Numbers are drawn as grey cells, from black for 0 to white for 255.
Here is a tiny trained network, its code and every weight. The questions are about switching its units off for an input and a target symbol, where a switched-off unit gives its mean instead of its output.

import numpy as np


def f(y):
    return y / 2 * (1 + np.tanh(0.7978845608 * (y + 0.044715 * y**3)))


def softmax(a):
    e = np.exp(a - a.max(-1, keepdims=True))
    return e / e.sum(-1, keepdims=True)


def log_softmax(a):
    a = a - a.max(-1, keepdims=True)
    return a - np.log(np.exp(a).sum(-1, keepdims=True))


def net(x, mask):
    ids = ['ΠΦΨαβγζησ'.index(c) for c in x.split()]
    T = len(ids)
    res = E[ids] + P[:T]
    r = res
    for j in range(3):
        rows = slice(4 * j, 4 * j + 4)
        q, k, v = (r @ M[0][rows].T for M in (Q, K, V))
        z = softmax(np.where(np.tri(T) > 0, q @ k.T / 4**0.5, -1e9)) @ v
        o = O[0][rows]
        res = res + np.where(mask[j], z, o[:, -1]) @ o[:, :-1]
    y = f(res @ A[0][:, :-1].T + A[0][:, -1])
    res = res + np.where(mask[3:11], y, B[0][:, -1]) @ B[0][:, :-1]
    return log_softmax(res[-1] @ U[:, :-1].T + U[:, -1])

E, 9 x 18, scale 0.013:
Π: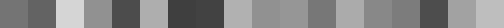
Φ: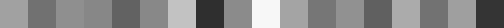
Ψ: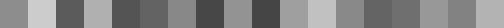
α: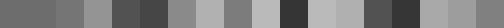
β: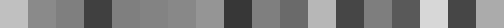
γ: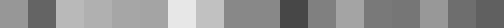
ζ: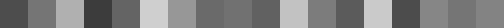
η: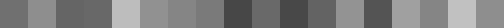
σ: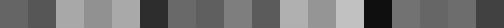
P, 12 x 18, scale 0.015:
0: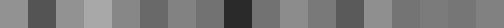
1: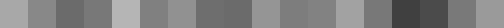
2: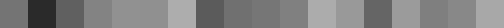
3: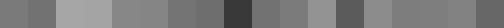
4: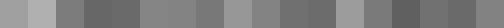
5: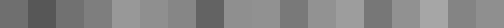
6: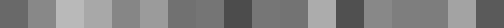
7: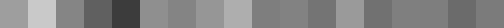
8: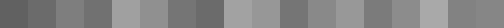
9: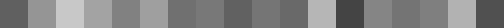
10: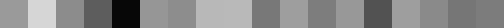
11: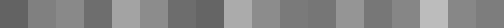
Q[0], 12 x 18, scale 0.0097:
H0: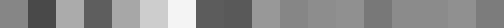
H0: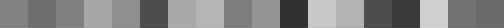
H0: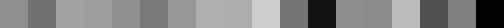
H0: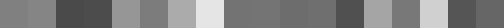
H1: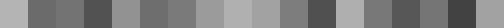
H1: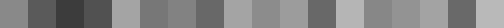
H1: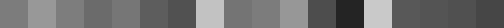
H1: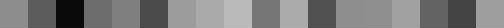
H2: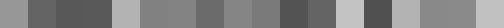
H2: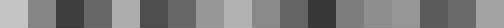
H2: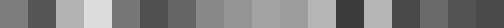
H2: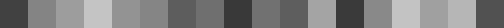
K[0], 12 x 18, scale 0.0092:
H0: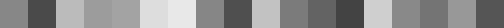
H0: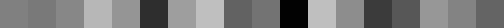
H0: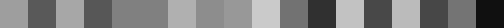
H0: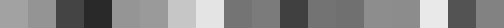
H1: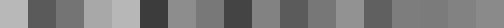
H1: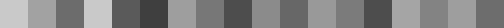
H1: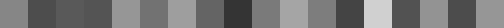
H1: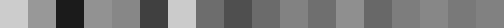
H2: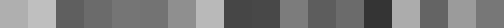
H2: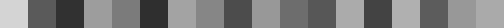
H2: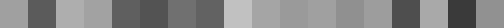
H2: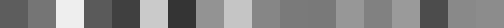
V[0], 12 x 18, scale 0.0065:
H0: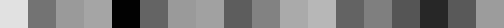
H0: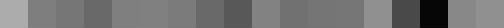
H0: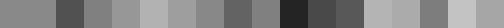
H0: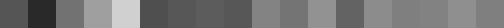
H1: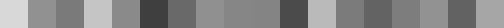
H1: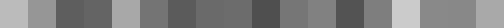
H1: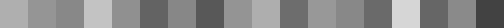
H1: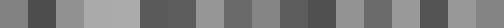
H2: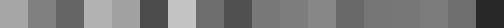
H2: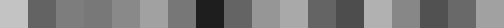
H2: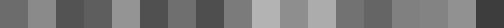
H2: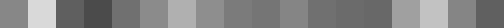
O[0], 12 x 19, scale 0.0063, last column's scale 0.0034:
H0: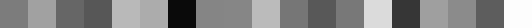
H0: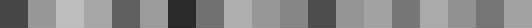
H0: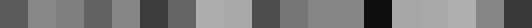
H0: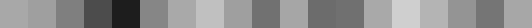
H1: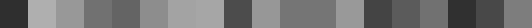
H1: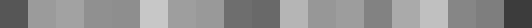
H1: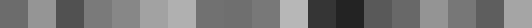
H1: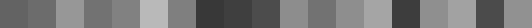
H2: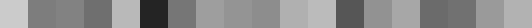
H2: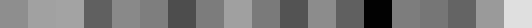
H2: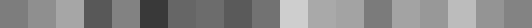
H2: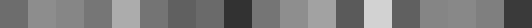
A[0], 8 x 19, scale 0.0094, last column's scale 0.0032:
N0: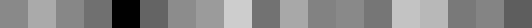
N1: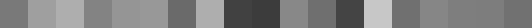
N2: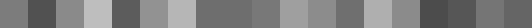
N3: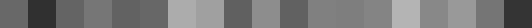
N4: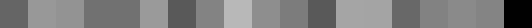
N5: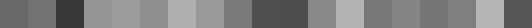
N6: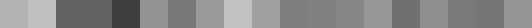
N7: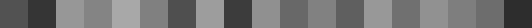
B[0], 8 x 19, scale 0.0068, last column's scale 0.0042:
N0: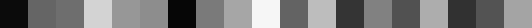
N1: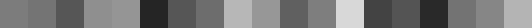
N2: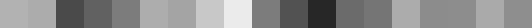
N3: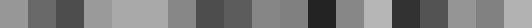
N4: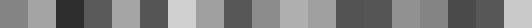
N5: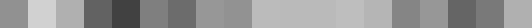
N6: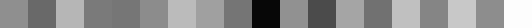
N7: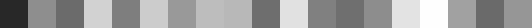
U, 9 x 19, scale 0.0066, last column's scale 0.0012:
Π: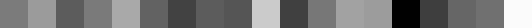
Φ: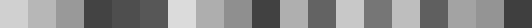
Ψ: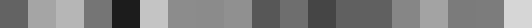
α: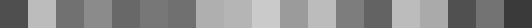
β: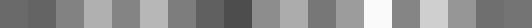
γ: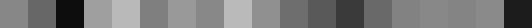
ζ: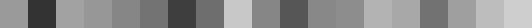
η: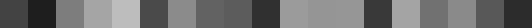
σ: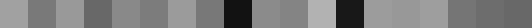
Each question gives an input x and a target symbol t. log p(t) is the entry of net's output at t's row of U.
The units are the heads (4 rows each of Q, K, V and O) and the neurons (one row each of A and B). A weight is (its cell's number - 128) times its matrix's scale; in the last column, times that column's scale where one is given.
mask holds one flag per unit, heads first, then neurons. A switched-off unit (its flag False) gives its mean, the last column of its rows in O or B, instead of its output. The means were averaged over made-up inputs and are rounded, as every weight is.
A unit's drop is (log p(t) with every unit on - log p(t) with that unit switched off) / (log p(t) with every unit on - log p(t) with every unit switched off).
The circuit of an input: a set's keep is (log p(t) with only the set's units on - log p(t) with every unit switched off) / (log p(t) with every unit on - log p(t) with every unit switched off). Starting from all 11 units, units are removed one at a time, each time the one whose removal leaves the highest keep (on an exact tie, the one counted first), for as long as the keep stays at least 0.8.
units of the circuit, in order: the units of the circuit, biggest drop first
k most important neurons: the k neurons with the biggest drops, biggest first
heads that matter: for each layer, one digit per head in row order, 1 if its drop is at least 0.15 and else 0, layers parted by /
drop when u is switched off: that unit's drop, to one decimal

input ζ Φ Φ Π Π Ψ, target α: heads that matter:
101
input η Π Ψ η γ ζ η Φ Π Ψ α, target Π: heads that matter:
100
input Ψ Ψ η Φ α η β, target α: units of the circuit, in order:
(N7, N1, H1)
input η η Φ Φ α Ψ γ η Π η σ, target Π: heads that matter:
100
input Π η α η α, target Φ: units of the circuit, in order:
(N6)
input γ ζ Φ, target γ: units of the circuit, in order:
(H1, N2)
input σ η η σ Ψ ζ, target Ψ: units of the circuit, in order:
(H0, H2, N2)
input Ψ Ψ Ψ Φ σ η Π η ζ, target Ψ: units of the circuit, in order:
(H2, H0)
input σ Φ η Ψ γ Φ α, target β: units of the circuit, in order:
(N7, H2)
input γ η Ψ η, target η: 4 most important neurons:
(N1, N7, N5, N2)
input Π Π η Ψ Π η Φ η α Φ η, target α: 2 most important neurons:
(N0, N5)
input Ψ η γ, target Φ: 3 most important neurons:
(N5, N0, N2)
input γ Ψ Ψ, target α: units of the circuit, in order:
(H1, N5)
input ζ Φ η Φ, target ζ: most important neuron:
(N4)
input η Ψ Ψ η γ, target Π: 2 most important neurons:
(N6, N7)
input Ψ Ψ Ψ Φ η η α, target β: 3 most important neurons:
(N7, N3, N4)
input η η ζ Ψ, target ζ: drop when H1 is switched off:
0.9
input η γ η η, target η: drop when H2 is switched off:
0.1
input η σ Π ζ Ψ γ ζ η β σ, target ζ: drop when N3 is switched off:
0.0
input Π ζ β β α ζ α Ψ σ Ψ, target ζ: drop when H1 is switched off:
1.1
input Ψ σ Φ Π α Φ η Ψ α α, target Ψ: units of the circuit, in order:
(H2)
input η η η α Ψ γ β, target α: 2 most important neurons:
(N7, N1)
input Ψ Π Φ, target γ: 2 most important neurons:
(N2, N3)
